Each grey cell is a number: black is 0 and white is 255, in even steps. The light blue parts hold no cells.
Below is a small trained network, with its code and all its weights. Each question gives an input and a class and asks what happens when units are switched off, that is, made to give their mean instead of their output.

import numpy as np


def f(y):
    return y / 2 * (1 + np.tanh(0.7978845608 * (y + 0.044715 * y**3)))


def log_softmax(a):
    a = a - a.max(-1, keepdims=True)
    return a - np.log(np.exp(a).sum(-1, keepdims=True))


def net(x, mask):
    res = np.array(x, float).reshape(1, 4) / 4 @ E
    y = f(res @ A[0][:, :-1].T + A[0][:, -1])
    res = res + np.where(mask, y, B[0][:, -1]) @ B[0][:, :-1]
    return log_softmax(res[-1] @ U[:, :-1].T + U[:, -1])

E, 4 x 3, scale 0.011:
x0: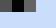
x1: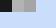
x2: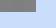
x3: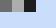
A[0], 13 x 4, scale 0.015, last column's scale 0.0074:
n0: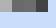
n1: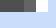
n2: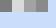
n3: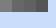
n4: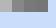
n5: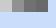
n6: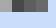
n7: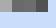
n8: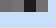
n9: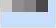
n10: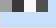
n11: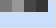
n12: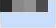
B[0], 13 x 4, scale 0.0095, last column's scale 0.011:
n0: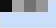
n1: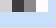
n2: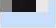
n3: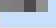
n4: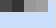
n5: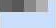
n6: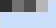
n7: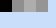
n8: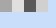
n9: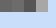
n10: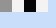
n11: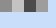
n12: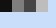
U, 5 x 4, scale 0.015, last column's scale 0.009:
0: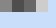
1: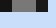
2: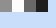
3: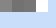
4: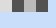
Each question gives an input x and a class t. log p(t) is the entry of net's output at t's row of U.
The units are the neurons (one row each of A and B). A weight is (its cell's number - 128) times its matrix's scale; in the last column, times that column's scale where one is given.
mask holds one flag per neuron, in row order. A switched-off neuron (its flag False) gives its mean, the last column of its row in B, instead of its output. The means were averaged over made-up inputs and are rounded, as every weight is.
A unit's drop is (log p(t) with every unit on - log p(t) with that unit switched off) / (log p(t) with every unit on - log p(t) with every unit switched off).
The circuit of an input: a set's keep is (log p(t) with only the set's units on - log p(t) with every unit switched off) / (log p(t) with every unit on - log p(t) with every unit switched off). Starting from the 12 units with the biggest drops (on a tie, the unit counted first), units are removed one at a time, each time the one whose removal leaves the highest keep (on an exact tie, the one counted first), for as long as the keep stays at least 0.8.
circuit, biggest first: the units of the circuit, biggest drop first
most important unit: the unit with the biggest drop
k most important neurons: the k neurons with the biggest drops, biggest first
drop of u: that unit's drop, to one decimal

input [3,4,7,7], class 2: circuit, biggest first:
[n8]
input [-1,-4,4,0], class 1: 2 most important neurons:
[n1; n2]
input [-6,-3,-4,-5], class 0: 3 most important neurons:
[n2; n8; n4]
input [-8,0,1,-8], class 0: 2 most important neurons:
[n2; n8]
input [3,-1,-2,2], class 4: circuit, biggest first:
[n10; n12; n2; n1]
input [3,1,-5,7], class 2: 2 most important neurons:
[n8; n2]
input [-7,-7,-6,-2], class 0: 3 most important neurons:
[n12; n2; n6]
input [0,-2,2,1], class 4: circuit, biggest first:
[n10; n12; n2]
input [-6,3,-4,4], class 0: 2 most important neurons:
[n2; n10]
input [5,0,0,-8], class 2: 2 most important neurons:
[n10; n2]
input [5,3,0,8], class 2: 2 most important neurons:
[n8; n2]
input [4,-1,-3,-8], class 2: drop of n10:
1.0
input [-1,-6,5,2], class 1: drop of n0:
0.1
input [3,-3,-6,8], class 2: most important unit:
n8
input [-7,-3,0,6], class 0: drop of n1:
0.0
